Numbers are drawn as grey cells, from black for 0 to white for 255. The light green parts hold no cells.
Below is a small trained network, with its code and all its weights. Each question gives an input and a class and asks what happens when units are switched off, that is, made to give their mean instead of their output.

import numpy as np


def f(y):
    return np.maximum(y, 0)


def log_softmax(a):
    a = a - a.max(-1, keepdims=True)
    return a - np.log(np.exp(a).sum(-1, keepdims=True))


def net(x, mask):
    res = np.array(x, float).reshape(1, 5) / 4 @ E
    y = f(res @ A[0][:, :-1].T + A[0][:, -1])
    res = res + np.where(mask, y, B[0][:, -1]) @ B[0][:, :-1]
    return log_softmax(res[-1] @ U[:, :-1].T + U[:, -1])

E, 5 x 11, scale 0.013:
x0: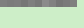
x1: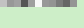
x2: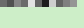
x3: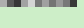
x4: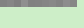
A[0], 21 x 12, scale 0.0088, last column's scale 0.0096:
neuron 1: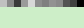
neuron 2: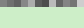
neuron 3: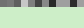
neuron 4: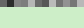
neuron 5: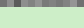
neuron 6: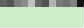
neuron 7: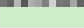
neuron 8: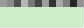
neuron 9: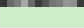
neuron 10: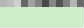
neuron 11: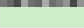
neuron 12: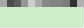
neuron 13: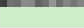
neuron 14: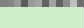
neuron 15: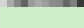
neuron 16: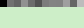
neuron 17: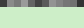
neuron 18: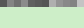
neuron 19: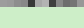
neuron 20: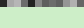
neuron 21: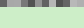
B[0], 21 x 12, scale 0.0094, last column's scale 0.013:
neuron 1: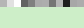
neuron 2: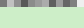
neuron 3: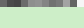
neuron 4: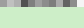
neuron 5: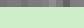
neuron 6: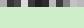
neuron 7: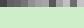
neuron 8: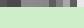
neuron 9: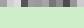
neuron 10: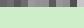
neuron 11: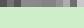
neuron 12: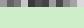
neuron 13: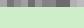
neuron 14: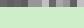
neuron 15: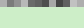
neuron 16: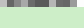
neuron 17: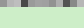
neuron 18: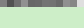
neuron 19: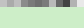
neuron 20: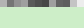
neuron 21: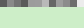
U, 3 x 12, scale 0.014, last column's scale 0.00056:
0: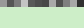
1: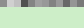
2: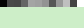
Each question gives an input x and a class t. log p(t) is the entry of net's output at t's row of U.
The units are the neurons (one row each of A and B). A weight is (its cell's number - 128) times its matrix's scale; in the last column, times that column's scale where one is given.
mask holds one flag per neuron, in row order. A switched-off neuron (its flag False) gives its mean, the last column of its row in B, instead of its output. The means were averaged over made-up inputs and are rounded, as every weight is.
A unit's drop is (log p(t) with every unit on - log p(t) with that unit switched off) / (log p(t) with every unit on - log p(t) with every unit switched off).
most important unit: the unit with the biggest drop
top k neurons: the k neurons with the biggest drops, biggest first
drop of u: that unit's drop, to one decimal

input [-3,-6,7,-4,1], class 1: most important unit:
neuron 9
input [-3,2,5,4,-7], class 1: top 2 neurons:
(neuron 1; neuron 4)
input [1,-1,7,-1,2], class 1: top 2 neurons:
(neuron 4; neuron 2)
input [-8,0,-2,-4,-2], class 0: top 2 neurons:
(neuron 4; neuron 2)
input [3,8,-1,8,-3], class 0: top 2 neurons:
(neuron 12; neuron 15)
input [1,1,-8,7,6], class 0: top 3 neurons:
(neuron 19; neuron 12; neuron 21)
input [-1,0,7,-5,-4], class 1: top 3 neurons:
(neuron 4; neuron 8; neuron 3)
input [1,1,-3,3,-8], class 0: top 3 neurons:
(neuron 21; neuron 7; neuron 12)
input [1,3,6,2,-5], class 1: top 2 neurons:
(neuron 4; neuron 2)
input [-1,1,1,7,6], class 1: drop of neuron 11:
-0.1
